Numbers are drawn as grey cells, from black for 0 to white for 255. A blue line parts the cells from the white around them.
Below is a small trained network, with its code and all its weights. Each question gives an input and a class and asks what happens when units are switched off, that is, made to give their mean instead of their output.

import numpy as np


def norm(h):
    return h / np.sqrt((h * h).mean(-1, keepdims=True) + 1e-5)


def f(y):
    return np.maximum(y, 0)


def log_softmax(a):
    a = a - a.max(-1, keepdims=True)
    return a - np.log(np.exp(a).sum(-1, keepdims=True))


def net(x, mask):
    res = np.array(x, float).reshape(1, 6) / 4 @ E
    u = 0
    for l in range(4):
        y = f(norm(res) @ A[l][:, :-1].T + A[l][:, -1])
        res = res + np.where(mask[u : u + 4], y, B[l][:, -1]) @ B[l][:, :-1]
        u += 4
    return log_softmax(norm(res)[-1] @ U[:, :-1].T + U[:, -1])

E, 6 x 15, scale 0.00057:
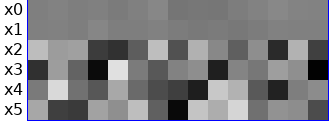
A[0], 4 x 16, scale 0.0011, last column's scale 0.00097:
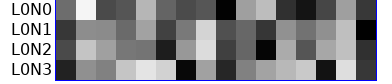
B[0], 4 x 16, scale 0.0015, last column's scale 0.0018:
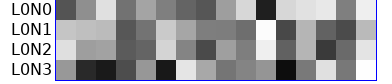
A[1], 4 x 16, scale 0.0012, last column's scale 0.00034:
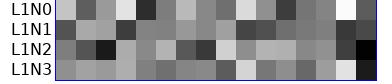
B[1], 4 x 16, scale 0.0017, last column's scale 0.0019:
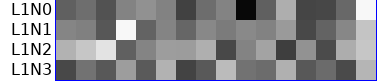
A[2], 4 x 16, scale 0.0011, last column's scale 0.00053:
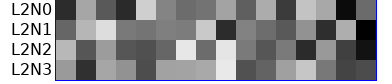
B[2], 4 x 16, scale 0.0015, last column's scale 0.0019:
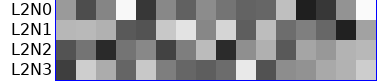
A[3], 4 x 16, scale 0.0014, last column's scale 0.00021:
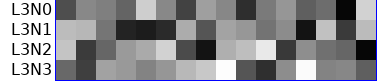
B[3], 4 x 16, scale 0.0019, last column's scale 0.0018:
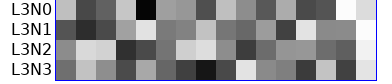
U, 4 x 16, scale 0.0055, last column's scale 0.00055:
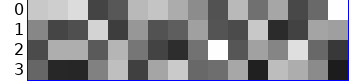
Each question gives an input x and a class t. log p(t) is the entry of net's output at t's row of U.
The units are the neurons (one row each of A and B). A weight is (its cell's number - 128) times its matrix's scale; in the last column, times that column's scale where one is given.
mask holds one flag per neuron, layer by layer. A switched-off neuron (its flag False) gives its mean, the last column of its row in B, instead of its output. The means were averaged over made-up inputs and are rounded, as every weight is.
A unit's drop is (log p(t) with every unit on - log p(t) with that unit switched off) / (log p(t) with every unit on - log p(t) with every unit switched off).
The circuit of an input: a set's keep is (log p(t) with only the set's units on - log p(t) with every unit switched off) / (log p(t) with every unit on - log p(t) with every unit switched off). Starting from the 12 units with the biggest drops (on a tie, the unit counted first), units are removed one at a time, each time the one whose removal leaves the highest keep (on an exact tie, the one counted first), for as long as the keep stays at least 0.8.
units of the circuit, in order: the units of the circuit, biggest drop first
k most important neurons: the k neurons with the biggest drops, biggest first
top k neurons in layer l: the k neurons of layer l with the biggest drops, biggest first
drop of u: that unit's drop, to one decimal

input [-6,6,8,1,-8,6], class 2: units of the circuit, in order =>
L3N3, L2N3
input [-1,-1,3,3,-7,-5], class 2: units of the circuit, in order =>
L3N3
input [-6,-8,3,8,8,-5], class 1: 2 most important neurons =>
L3N0, L2N0
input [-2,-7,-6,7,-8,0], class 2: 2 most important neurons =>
L3N3, L1N0
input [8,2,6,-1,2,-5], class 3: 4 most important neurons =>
L3N1, L1N2, L3N2, L2N2
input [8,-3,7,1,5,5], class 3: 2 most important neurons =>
L3N1, L0N2
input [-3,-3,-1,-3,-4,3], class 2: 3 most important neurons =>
L0N2, L3N3, L2N0
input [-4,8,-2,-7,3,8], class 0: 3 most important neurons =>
L3N2, L2N0, L1N2
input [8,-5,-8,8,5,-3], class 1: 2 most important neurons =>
L2N0, L3N0
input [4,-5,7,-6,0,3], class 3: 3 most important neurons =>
L3N1, L2N0, L2N2
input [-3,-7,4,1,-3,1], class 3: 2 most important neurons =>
L0N0, L3N3
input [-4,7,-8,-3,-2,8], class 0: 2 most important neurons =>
L3N2, L1N2
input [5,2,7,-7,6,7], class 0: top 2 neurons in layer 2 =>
L2N0, L2N3
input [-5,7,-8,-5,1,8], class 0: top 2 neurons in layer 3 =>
L3N2, L3N1
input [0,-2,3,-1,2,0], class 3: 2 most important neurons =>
L3N1, L2N3
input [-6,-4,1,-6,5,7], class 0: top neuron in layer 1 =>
L1N2
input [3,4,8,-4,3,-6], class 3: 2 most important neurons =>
L3N1, L1N2
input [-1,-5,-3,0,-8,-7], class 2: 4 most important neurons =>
L3N3, L2N3, L1N2, L3N2
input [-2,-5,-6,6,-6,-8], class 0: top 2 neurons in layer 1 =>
L1N0, L1N3
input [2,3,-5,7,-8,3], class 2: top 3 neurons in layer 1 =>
L1N0, L1N3, L1N2
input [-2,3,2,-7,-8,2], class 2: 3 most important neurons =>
L3N3, L2N3, L2N0
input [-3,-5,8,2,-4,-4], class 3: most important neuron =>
L3N1
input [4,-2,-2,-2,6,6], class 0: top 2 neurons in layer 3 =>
L3N2, L3N3
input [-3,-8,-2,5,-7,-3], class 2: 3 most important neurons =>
L3N3, L1N0, L2N3
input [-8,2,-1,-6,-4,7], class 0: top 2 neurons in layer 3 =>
L3N2, L3N0
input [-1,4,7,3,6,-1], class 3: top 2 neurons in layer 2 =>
L2N3, L2N2
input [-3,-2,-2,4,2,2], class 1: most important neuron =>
L0N2
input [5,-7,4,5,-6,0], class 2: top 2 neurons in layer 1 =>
L1N0, L1N3
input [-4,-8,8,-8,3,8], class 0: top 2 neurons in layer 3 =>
L3N2, L3N0
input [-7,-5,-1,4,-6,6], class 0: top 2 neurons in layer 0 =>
L0N0, L0N3
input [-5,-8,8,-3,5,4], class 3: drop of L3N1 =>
1.0
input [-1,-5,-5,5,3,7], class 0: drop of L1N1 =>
0.0
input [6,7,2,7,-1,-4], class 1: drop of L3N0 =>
0.1
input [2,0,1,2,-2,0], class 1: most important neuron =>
L0N0
